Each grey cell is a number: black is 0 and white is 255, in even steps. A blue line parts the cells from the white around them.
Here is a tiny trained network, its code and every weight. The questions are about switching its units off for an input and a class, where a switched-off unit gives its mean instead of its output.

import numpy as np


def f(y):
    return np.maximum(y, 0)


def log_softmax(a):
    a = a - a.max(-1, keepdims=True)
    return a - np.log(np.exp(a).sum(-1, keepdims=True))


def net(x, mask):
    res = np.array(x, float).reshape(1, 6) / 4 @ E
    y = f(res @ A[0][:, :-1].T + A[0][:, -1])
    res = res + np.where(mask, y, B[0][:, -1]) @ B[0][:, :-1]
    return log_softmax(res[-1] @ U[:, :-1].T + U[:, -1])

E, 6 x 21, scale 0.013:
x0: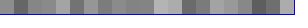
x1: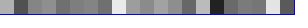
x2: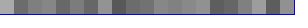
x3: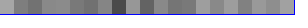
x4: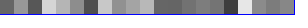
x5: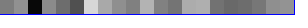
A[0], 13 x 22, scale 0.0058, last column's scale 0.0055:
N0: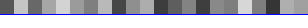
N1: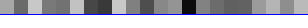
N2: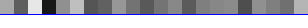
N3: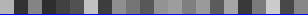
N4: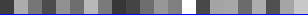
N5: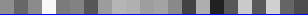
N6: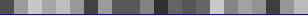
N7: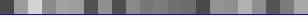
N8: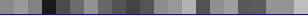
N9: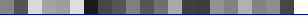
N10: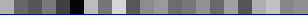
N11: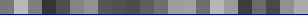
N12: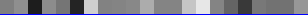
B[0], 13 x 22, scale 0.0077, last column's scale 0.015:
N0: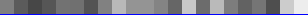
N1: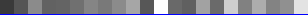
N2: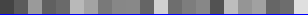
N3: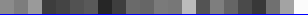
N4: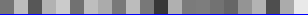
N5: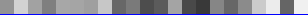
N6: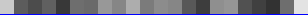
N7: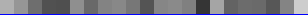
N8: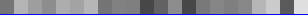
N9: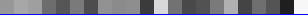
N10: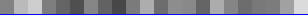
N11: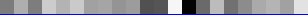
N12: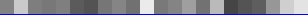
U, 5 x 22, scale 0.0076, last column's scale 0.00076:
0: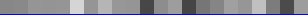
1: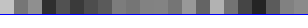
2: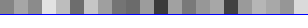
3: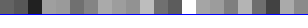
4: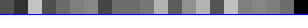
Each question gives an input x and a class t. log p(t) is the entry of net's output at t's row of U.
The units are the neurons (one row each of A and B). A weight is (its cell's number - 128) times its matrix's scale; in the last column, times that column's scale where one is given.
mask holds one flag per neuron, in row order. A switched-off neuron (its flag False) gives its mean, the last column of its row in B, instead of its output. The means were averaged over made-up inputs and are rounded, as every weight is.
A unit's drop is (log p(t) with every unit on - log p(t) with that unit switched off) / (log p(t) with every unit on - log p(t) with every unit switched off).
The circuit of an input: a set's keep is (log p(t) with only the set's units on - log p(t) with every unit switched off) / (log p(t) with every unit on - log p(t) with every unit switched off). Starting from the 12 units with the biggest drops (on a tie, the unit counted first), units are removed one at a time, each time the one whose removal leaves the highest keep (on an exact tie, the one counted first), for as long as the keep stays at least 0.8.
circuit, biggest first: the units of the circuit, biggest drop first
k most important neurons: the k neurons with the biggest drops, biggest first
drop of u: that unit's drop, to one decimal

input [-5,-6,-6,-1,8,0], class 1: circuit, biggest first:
(N6)
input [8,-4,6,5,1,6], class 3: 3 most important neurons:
(N5 N0 N8)
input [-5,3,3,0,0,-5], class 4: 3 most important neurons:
(N11 N4 N1)
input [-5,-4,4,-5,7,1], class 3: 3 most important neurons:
(N3 N9 N0)
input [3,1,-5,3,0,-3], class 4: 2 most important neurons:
(N11 N5)
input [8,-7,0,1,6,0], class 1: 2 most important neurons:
(N6 N7)
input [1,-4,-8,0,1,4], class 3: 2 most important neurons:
(N5 N0)
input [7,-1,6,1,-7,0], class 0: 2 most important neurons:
(N11 N2)
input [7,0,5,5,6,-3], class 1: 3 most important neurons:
(N11 N0 N8)
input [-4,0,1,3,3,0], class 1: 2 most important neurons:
(N11 N4)
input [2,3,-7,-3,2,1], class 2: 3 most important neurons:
(N9 N2 N6)
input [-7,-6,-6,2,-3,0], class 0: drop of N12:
0.2
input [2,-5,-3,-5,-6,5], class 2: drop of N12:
0.0
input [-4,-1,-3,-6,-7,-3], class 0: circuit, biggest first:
(N11)
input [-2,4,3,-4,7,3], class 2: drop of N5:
0.3
